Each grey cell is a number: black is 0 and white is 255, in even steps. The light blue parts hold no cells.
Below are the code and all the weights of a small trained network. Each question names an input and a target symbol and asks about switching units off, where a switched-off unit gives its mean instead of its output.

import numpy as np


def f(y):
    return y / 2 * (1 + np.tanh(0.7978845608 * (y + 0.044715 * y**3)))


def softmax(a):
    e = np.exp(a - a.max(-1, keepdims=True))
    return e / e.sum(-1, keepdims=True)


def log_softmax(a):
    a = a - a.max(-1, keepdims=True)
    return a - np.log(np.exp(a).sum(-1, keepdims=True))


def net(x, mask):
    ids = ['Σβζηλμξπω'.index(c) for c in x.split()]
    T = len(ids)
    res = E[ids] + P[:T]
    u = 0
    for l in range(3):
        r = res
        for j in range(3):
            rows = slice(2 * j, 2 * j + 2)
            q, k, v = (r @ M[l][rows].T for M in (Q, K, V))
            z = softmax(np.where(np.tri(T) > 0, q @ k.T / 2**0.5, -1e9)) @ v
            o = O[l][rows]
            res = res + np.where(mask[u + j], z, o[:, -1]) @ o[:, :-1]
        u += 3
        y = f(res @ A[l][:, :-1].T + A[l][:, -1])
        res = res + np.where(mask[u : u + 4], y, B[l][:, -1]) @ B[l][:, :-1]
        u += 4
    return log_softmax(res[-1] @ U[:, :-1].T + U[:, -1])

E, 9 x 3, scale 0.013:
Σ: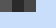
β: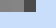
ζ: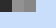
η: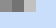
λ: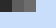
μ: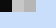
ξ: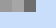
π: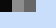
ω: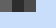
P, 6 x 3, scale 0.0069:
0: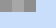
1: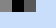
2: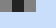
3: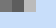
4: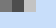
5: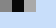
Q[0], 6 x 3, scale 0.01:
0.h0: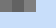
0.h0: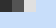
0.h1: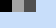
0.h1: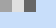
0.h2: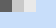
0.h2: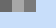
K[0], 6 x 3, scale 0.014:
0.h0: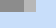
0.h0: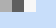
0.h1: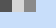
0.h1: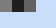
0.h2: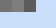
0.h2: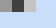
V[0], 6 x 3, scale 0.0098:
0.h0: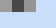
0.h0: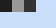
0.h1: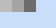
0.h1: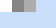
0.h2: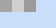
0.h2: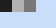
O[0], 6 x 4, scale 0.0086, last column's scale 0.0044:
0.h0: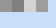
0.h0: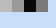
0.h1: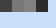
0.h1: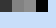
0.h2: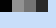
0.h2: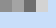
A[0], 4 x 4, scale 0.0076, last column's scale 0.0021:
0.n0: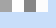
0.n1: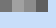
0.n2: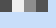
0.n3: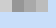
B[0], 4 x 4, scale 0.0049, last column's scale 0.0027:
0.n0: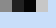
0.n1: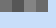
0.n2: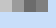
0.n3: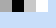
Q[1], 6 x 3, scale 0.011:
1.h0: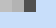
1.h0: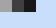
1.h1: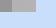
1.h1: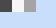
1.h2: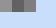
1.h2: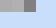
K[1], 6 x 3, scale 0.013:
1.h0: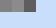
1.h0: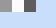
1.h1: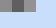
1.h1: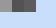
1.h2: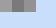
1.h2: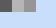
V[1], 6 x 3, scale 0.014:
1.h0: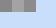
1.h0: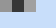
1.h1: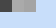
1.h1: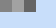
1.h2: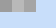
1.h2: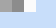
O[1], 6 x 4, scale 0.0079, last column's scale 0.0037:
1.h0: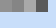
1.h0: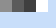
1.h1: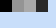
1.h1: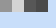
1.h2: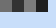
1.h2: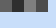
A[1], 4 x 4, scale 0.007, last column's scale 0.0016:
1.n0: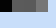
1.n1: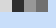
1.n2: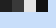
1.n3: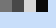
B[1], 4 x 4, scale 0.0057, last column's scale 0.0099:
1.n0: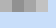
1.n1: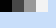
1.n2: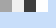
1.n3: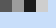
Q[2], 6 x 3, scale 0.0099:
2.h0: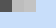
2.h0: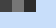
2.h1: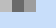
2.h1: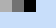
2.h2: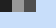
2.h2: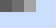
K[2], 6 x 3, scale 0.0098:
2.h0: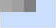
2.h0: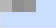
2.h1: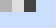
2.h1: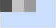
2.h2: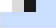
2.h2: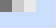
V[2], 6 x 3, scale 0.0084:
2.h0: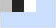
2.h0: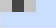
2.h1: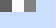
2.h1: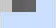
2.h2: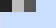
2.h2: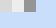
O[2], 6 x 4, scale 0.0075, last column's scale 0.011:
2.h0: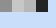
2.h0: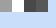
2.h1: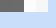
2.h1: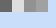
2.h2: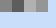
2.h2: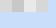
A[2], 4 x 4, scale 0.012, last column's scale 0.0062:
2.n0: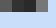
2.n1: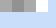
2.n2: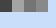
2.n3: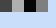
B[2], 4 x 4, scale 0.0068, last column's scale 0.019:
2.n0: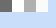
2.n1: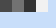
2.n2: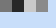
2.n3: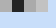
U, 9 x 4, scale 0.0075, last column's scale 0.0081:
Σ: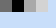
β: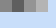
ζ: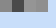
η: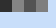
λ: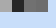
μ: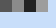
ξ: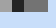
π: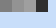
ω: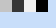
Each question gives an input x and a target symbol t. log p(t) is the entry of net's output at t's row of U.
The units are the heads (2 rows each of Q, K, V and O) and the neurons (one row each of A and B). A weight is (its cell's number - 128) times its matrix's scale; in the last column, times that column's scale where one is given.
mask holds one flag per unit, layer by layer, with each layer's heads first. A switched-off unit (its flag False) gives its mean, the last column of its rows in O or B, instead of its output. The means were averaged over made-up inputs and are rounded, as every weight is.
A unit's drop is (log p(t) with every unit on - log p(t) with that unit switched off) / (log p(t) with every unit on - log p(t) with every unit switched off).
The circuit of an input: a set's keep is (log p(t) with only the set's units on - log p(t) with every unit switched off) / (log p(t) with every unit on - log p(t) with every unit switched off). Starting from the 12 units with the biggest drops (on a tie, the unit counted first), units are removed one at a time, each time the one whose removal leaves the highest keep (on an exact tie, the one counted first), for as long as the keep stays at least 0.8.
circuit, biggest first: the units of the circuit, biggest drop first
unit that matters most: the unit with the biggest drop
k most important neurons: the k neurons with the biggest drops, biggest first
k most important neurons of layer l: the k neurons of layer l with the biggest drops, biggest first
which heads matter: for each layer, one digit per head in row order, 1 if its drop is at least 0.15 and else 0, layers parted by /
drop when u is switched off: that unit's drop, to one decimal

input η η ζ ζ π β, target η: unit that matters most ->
1.h2
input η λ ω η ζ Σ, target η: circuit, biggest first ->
2.n0, 1.h2, 2.h2
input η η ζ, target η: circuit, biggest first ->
1.h2, 2.n0, 2.h2
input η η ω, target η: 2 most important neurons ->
2.n0, 1.n2
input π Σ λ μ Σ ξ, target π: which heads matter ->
110 / 111 / 111
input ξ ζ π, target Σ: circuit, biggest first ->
0.h1, 0.h2, 1.h1, 2.h0
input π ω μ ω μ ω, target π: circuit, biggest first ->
0.h0, 1.h2, 1.h1, 2.h2
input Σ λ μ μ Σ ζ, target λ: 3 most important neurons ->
2.n3, 1.n1, 2.n0
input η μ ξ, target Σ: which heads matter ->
111 / 010 / 100
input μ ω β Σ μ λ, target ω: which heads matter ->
101 / 111 / 011
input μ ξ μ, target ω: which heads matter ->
101 / 111 / 111
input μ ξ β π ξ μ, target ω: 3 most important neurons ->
1.n1, 0.n3, 0.n0
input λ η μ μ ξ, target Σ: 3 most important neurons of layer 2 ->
2.n3, 2.n2, 2.n1
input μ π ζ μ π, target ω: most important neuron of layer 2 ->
2.n0
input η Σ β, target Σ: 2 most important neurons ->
1.n2, 1.n1
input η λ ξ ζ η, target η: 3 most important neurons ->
2.n0, 1.n3, 2.n3
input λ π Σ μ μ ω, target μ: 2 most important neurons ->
0.n0, 1.n3
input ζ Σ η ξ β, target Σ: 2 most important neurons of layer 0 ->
0.n3, 0.n0
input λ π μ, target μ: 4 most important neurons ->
2.n1, 2.n3, 1.n2, 0.n0
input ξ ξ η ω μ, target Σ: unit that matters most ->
0.h1
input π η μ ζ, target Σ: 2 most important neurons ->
2.n0, 2.n2
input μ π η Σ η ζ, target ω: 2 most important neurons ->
1.n1, 0.n3
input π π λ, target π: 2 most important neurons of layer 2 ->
2.n1, 2.n3
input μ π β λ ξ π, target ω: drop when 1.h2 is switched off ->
0.6
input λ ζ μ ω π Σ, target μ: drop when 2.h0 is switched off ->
0.2
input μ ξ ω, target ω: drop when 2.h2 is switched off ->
0.4
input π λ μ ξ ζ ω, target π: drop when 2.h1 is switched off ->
0.4
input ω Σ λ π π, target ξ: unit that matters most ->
2.n3
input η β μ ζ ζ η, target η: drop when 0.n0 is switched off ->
0.0
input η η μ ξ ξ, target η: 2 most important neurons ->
2.n0, 1.n2
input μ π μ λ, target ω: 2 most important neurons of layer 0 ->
0.n3, 0.n0
